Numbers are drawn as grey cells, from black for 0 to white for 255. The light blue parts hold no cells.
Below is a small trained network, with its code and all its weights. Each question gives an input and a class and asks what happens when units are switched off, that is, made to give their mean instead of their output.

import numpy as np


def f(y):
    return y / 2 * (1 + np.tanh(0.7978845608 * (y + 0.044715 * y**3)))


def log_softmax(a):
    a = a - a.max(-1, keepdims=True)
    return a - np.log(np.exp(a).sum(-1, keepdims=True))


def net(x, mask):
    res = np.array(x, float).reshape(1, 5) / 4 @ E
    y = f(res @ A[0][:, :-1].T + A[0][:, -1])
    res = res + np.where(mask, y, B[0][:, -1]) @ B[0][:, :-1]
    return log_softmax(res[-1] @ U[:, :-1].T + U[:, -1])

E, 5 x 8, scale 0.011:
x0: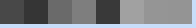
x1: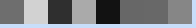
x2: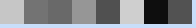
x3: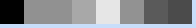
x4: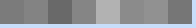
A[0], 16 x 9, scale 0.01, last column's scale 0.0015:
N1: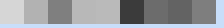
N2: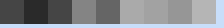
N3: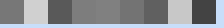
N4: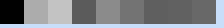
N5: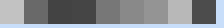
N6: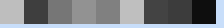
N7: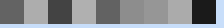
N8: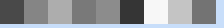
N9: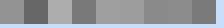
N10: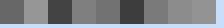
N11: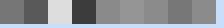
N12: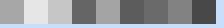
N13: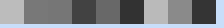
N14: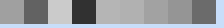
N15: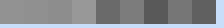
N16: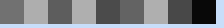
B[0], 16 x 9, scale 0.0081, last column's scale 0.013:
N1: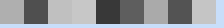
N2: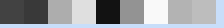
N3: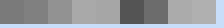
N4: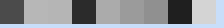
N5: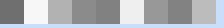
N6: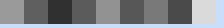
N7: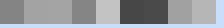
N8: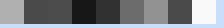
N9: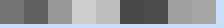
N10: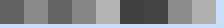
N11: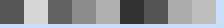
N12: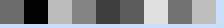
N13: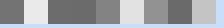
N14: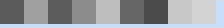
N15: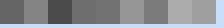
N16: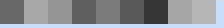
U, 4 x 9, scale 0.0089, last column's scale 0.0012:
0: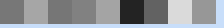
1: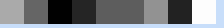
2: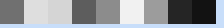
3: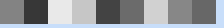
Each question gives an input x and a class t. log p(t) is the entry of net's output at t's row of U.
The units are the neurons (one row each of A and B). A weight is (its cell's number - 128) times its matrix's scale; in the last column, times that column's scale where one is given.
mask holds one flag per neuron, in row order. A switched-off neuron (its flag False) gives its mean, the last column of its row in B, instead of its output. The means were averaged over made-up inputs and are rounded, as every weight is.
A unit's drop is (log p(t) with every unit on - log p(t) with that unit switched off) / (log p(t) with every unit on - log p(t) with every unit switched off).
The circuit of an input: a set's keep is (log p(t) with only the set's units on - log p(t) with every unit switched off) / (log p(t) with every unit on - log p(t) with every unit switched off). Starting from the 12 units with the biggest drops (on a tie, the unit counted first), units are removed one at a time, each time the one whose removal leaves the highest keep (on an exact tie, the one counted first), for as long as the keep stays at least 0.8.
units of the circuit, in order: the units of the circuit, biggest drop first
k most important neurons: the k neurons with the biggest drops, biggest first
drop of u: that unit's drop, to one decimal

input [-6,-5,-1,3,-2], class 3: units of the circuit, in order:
N12
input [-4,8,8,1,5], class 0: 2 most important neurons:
N8, N3
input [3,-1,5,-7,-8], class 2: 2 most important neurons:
N5, N8
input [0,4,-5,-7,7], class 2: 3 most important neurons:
N5, N13, N6
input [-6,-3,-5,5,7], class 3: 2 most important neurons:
N12, N1
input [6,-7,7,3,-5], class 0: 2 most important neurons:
N8, N11
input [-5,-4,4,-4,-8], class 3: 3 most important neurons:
N8, N12, N1
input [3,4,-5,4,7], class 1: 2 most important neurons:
N8, N5
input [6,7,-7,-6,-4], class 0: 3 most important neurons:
N7, N10, N16
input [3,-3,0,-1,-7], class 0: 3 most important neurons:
N12, N1, N11
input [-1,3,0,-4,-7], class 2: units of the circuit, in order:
N13, N5
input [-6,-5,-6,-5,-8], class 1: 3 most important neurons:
N8, N13, N2
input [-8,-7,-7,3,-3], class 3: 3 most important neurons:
N12, N1, N6
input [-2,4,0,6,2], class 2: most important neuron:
N4
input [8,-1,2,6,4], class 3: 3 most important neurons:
N2, N13, N5
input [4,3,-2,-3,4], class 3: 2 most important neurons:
N2, N4
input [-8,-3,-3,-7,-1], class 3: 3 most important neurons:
N12, N1, N4
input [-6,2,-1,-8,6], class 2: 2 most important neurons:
N13, N5
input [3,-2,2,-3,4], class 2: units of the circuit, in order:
N8, N5
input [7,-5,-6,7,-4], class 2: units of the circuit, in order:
N4
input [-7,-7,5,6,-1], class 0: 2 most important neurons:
N14, N11
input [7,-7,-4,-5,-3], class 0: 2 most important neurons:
N11, N14
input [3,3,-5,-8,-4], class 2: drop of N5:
0.5
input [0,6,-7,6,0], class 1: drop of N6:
-0.1
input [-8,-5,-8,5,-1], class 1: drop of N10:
0.0
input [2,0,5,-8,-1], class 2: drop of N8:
0.1
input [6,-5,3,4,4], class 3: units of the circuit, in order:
N2
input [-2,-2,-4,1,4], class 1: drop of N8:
0.4
